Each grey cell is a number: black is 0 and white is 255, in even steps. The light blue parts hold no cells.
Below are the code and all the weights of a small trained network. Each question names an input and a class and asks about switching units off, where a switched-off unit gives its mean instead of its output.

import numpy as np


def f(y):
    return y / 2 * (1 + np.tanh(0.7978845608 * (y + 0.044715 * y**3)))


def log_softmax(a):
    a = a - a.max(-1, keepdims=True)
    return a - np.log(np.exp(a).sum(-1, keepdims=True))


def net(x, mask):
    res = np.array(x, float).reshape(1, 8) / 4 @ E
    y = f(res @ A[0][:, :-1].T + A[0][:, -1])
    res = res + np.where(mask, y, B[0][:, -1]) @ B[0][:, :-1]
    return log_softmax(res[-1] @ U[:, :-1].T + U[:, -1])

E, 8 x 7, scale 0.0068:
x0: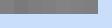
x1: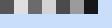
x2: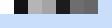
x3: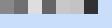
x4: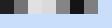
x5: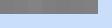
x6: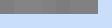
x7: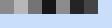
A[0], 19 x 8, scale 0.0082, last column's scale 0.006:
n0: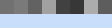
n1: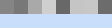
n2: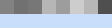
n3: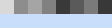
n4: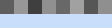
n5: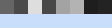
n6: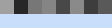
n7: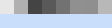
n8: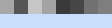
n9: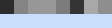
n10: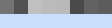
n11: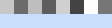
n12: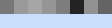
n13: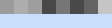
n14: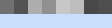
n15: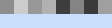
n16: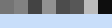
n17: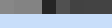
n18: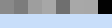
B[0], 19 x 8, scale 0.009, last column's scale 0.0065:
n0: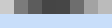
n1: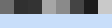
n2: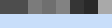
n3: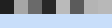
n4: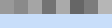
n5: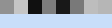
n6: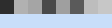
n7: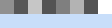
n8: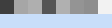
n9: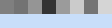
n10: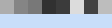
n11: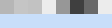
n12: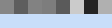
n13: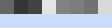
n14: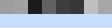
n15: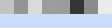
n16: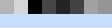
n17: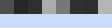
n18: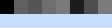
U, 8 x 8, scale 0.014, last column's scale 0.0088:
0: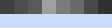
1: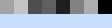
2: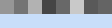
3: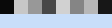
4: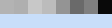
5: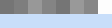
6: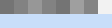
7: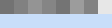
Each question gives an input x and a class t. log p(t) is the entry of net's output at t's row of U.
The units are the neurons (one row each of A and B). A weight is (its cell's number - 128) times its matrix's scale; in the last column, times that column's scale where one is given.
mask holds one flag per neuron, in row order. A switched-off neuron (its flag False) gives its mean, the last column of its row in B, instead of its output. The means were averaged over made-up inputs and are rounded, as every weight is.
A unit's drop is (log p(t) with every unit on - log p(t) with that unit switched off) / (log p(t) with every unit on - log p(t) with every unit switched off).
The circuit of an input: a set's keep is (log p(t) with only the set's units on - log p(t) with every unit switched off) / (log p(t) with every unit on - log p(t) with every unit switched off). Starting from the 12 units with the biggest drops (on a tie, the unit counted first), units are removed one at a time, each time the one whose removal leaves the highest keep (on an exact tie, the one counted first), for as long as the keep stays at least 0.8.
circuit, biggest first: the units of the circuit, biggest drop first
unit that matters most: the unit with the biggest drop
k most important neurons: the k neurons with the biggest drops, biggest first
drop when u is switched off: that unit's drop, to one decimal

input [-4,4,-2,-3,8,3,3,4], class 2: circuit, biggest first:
(n9, n12)
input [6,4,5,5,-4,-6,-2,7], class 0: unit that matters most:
n17
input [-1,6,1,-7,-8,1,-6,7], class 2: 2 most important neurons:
(n7, n1)
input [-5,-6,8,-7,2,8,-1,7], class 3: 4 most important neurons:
(n3, n8, n6, n1)
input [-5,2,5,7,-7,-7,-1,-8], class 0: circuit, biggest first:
(n1, n2)
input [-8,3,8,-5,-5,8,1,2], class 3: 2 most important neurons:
(n3, n6)
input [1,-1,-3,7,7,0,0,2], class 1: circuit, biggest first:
(n5, n14)
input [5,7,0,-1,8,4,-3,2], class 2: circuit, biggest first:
(n9, n10)
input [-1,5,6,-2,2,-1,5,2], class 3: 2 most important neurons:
(n3, n8)
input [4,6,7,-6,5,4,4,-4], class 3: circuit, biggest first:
(n8, n3)
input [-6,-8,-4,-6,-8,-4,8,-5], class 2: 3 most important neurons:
(n7, n13, n15)
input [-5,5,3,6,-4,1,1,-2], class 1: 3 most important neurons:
(n5, n14, n11)
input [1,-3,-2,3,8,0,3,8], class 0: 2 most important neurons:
(n13, n17)
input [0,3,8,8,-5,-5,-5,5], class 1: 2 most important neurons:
(n5, n14)
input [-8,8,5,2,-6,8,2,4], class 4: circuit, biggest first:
(n15)
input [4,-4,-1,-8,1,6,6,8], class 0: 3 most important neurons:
(n17, n13, n5)
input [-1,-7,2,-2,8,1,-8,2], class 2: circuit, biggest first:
(n10, n9)
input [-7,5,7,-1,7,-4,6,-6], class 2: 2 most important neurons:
(n10, n13)
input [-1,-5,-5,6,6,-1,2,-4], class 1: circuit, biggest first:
(n14, n5, n10)
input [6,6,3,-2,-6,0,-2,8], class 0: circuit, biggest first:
(n17)
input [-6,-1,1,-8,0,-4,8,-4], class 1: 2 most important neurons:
(n16, n0)
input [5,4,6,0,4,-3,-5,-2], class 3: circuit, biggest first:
(n8, n6)
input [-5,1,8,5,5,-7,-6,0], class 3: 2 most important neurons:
(n8, n6)
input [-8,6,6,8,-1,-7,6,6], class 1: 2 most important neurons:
(n5, n14)
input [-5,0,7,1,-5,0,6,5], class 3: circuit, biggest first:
(n3, n6)
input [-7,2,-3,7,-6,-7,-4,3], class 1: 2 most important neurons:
(n5, n14)
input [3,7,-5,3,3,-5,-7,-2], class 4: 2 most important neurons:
(n15, n8)
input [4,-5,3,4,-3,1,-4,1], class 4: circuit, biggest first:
(n11)
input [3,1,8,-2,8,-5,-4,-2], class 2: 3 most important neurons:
(n10, n12, n0)
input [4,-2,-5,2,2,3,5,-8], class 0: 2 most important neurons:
(n1, n2)
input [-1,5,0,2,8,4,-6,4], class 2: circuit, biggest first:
(n10, n9)
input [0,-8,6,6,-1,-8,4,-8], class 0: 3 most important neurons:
(n1, n2, n18)
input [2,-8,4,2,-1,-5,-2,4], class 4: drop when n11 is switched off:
1.0
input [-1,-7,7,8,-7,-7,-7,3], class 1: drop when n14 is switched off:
0.2
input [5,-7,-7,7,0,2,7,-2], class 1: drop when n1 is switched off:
0.0
